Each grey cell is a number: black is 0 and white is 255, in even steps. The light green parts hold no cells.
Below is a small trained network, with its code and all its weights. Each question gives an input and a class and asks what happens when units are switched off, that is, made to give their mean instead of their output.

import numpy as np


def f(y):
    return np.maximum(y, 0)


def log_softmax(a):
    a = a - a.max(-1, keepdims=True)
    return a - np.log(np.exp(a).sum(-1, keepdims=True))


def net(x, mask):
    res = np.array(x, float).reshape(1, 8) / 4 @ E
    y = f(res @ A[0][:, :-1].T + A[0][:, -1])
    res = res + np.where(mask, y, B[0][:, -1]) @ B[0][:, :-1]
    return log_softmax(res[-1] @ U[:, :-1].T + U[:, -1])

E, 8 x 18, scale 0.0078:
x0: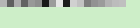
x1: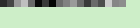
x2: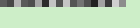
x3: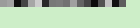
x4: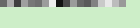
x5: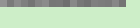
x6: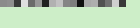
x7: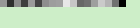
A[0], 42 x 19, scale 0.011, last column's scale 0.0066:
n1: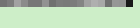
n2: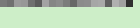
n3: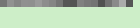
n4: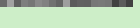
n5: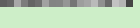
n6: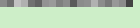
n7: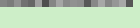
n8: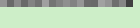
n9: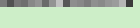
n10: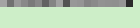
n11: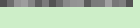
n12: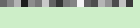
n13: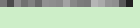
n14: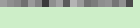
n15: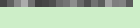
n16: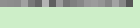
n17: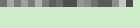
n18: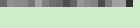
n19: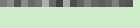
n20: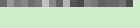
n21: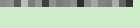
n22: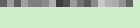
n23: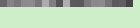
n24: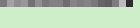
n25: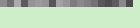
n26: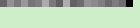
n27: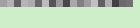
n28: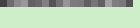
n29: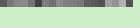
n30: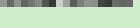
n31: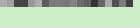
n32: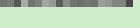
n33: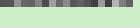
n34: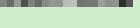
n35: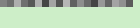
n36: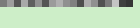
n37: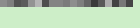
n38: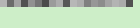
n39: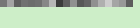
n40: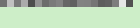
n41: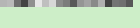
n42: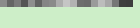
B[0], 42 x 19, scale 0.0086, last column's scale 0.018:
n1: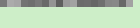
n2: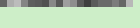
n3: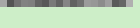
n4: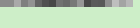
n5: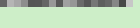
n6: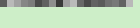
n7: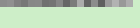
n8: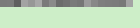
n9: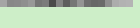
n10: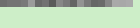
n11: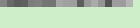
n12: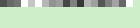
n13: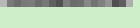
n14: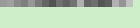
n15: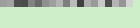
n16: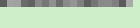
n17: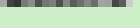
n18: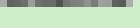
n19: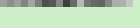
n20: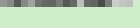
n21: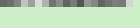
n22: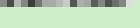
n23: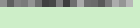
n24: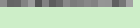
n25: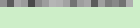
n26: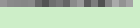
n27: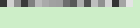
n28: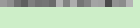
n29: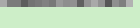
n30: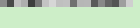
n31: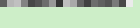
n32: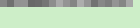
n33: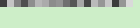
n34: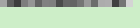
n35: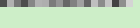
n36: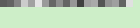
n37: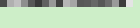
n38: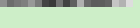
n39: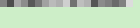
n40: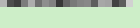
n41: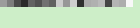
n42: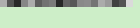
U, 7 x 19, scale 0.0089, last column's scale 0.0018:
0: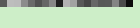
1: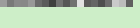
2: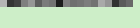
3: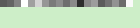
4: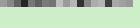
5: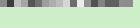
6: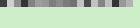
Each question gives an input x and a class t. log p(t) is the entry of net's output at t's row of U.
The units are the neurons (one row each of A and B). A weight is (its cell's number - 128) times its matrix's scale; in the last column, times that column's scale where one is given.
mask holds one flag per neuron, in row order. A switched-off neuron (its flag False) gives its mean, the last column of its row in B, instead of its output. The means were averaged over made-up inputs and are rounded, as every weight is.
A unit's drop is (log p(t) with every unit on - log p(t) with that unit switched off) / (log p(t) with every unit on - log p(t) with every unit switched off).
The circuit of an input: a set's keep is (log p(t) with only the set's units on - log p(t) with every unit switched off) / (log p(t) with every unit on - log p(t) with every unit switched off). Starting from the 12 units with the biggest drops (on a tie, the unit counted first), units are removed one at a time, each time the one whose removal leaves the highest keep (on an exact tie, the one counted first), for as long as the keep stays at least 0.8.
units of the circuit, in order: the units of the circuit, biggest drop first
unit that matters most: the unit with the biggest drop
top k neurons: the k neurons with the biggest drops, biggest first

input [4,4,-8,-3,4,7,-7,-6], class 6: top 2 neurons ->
n27; n36
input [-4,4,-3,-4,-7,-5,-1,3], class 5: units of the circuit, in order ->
n30
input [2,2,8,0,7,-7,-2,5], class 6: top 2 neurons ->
n33; n35
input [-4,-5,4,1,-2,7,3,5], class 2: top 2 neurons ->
n34; n42
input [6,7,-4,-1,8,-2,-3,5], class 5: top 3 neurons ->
n39; n22; n41
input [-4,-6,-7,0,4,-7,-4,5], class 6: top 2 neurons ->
n27; n15
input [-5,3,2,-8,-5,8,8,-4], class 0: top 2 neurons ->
n12; n6
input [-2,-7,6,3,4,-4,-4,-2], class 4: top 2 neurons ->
n41; n27
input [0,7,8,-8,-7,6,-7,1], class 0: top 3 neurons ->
n5; n6; n2
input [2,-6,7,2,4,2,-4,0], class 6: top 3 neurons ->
n35; n33; n15
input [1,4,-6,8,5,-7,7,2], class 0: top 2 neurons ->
n31; n37
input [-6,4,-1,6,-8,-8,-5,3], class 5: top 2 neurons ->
n30; n25
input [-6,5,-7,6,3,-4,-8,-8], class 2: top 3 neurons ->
n17; n40; n36
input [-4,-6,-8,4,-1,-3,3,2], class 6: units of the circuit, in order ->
n27
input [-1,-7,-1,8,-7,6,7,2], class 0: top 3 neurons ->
n31; n37; n12
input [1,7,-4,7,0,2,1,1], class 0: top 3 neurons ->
n37; n31; n41
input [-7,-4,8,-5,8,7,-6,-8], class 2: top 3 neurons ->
n17; n40; n27
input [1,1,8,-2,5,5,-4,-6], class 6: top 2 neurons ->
n33; n35
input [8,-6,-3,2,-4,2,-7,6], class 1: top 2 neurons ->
n38; n14
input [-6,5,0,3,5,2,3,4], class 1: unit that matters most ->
n41
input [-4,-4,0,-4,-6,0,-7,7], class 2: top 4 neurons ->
n42; n34; n36; n13
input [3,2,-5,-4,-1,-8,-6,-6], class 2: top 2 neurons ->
n17; n40
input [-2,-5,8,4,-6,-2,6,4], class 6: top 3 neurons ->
n33; n35; n12
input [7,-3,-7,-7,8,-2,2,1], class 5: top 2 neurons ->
n22; n39
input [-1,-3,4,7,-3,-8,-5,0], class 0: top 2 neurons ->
n31; n37
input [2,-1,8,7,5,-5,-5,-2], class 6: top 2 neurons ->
n35; n33
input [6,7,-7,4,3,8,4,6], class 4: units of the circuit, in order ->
n15
